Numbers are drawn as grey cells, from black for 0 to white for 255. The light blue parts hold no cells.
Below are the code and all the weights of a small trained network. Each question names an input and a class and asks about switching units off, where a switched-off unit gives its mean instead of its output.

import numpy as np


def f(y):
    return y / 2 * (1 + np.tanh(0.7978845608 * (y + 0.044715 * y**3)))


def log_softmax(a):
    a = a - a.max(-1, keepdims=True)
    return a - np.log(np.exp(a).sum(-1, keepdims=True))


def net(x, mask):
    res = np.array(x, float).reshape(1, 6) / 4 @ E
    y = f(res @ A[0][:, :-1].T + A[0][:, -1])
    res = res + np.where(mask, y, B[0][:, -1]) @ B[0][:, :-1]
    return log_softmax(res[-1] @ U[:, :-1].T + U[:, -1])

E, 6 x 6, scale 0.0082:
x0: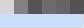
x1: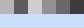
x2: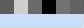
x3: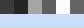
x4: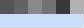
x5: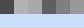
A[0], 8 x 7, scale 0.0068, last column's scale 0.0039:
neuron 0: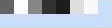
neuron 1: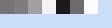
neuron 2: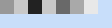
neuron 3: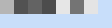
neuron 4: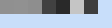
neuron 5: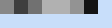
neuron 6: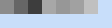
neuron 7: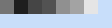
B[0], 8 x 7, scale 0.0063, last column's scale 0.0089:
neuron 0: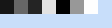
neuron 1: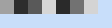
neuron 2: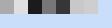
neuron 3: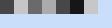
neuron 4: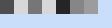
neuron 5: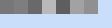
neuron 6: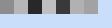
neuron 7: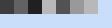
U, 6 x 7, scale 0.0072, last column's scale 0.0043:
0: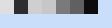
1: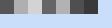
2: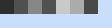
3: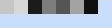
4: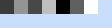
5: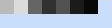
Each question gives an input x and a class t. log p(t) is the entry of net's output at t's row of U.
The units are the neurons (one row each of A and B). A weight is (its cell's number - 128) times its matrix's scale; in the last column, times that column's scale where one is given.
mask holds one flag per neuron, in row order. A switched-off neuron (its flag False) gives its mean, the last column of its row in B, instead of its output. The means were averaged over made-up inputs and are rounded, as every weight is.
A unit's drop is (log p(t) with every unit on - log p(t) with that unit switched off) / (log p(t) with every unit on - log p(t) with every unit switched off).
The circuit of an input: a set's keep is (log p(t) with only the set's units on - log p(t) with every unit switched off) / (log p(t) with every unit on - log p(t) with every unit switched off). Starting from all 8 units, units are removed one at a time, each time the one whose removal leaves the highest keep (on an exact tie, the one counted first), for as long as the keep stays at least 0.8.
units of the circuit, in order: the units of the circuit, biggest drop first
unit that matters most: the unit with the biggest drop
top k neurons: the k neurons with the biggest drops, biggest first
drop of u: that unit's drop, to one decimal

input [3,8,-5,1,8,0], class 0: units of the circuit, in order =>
[neuron 0; neuron 2]
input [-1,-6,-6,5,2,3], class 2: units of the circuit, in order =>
[neuron 0]
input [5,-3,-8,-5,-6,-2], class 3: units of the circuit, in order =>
[neuron 2; neuron 0]
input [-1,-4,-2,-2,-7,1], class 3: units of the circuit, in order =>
[neuron 0; neuron 2; neuron 1]
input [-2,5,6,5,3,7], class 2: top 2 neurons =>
[neuron 1; neuron 2]
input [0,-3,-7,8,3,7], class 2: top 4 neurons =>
[neuron 0; neuron 1; neuron 2; neuron 4]
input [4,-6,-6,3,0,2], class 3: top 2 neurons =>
[neuron 0; neuron 1]
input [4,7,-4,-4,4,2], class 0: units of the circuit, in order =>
[neuron 0; neuron 3; neuron 7]
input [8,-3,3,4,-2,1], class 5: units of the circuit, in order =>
[neuron 0; neuron 1]
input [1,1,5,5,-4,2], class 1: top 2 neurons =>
[neuron 0; neuron 2]
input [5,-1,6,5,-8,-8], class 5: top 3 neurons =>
[neuron 0; neuron 1; neuron 3]
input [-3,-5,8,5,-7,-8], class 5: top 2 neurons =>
[neuron 0; neuron 3]
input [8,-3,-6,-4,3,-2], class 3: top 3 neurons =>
[neuron 2; neuron 0; neuron 3]
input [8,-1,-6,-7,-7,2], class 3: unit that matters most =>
neuron 2
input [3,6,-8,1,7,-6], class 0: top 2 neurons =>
[neuron 0; neuron 2]
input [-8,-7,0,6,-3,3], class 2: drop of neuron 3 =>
-0.1
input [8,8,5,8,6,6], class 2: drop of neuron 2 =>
0.2
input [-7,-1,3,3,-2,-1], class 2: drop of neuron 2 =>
0.1
